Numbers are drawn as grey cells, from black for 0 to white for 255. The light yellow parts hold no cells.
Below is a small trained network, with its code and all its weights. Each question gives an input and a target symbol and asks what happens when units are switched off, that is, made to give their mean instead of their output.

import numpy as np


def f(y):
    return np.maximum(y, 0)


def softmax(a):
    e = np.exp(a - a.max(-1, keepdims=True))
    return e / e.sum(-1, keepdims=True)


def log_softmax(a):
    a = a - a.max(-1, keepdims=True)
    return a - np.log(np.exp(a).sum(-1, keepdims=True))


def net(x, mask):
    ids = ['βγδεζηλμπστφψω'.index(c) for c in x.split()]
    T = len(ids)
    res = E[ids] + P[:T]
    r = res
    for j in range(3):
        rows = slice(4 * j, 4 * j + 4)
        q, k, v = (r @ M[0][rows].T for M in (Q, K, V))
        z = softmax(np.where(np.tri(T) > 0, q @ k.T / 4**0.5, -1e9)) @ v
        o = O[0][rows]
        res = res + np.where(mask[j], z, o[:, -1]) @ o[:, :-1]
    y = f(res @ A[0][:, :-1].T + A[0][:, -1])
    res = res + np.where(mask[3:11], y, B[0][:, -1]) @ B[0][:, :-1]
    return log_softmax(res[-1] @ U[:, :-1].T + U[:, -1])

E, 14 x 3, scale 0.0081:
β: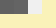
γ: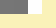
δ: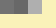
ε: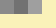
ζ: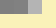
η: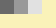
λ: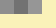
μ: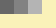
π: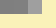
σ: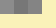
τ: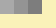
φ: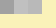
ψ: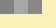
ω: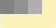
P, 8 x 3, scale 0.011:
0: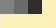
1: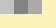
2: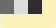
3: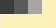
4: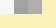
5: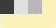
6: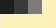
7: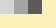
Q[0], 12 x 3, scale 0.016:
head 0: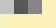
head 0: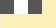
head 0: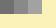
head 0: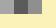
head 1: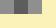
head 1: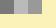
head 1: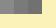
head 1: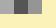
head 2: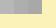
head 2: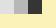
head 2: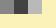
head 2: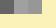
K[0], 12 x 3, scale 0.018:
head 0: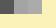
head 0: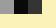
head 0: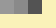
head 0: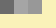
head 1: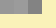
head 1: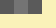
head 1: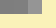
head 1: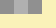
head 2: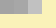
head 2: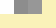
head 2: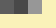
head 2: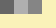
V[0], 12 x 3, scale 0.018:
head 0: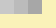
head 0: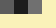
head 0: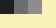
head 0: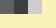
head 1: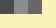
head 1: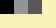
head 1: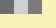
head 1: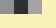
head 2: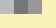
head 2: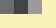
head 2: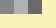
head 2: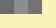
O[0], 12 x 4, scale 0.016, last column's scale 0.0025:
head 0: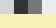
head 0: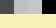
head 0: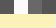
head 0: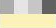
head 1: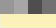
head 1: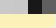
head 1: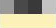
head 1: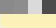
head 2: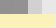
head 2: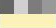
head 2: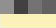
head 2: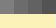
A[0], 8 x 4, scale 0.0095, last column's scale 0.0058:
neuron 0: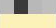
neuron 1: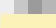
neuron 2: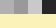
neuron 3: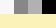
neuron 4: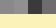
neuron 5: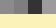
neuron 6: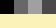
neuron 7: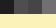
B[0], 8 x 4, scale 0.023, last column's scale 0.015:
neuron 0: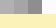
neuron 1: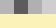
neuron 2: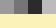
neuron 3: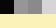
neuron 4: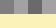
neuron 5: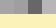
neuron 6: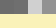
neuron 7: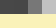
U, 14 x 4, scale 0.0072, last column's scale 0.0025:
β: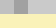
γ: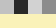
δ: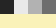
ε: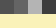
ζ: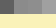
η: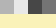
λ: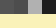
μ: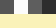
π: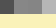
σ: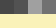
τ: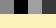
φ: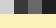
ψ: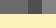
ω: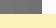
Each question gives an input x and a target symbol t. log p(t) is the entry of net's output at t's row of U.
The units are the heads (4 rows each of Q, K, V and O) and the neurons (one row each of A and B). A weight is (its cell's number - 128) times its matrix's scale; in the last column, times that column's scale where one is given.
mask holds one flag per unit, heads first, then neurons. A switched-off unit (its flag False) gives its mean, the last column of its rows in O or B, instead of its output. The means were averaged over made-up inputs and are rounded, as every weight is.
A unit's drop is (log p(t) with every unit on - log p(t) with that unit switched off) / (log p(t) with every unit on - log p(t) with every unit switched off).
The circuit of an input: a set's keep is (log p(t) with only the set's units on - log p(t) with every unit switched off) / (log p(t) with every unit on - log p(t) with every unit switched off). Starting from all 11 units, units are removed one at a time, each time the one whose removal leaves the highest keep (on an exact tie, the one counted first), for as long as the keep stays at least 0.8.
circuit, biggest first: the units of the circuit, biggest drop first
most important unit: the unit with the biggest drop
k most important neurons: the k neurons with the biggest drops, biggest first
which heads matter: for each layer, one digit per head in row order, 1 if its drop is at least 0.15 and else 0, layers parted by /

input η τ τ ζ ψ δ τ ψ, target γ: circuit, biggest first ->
[head 2]
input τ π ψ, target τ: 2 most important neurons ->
[neuron 7; neuron 3]
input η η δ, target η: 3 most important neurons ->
[neuron 3; neuron 5; neuron 4]
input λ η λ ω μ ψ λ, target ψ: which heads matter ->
101
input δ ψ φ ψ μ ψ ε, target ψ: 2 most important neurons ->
[neuron 7; neuron 1]
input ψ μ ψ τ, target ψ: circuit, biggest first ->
[neuron 1; head 1; head 0]
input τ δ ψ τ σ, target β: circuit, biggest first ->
[neuron 0; head 2]
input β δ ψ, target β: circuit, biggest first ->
[neuron 3; head 0; neuron 1]
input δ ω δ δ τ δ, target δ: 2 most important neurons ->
[neuron 2; neuron 1]
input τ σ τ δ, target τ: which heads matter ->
100
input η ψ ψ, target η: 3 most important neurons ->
[neuron 3; neuron 5; neuron 4]
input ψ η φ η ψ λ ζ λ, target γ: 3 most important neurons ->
[neuron 1; neuron 5; neuron 4]
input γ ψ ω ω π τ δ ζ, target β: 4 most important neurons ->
[neuron 7; neuron 1; neuron 0; neuron 3]
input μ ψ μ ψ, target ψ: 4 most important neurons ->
[neuron 0; neuron 7; neuron 1; neuron 3]
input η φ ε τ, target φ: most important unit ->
neuron 3
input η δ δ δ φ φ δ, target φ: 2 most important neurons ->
[neuron 3; neuron 5]
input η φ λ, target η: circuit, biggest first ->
[head 1; neuron 5]
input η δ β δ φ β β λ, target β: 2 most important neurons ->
[neuron 1; neuron 7]
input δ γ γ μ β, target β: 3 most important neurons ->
[neuron 1; neuron 0; neuron 7]
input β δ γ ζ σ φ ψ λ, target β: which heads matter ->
000
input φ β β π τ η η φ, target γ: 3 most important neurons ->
[neuron 1; neuron 5; neuron 4]
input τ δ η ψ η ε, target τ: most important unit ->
head 0
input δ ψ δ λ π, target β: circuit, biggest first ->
[neuron 0; head 2]
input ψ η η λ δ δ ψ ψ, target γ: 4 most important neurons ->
[neuron 1; neuron 0; neuron 5; neuron 4]
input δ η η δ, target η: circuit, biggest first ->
[neuron 3; head 2]
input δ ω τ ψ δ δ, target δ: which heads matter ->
110
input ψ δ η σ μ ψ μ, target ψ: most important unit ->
head 2
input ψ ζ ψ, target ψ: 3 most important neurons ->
[neuron 7; neuron 0; neuron 1]
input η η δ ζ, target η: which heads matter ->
111
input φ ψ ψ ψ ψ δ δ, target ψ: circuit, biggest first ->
[head 2; head 0; neuron 1; neuron 7]
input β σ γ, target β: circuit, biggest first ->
[neuron 3; head 0]
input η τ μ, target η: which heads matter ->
010
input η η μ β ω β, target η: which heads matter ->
011
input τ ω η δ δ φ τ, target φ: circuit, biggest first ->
[neuron 3]
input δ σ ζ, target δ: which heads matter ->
100
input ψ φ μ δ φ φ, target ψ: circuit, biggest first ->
[head 1; head 0; head 2; neuron 0]
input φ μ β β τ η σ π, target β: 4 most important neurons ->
[neuron 1; neuron 7; neuron 3; neuron 0]
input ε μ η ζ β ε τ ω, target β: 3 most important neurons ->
[neuron 1; neuron 7; neuron 3]
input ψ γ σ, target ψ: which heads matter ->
110
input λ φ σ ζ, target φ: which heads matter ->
100
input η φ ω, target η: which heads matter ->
010
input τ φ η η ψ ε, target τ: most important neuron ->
[neuron 7]
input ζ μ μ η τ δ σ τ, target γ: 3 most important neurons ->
[neuron 1; neuron 5; neuron 4]
